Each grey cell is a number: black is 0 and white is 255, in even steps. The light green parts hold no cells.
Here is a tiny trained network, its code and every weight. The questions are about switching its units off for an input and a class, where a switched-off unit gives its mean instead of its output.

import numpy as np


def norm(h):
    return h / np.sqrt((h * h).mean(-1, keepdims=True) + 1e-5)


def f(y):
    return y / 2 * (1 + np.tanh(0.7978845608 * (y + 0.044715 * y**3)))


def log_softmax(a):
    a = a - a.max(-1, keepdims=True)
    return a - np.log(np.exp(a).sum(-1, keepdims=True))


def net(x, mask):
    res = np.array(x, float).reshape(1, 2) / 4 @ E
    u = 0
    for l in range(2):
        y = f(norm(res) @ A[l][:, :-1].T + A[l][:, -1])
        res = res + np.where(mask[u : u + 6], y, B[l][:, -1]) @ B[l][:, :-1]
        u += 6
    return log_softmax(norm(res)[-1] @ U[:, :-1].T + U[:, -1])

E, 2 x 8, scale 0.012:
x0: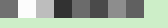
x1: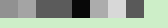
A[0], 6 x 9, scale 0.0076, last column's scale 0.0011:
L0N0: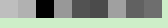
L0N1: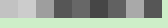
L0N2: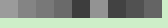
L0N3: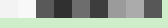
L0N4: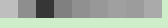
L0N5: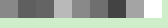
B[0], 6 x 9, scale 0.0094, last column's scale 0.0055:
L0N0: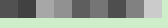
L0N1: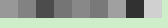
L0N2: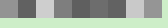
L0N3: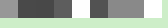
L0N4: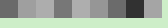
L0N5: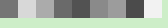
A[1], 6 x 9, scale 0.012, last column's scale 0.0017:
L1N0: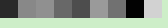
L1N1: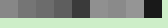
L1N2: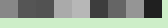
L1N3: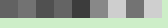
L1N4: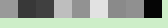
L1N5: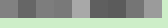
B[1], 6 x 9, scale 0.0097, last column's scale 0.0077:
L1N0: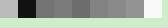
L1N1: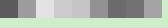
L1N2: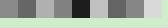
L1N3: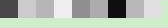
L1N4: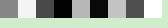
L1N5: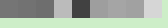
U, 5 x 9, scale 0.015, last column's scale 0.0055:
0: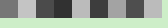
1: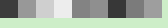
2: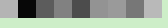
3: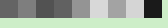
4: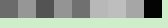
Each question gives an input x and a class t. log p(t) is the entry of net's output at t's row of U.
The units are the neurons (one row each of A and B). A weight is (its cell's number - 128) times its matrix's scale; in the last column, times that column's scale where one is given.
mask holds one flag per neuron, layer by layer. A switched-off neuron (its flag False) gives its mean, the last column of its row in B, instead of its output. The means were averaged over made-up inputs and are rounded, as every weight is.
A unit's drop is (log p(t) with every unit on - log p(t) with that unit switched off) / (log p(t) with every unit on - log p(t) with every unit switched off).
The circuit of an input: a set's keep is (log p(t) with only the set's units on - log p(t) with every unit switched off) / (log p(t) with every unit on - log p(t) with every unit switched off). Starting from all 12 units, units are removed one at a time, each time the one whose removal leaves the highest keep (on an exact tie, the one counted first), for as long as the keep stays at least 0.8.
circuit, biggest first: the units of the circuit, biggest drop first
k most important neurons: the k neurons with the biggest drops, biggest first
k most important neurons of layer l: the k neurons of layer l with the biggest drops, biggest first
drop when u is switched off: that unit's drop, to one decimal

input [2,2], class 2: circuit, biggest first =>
(L0N3; L1N4)
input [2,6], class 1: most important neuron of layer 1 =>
(L1N3)
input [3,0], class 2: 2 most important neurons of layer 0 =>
(L0N5; L0N3)
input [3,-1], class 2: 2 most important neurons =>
(L1N4; L0N5)
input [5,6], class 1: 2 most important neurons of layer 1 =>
(L1N3; L1N4)
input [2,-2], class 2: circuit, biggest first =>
(L1N4; L1N3)
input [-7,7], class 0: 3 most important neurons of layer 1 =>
(L1N4; L1N2; L1N5)
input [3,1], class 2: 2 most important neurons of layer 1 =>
(L1N4; L1N2)
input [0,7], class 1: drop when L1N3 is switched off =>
0.2
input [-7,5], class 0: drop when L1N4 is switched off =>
1.3
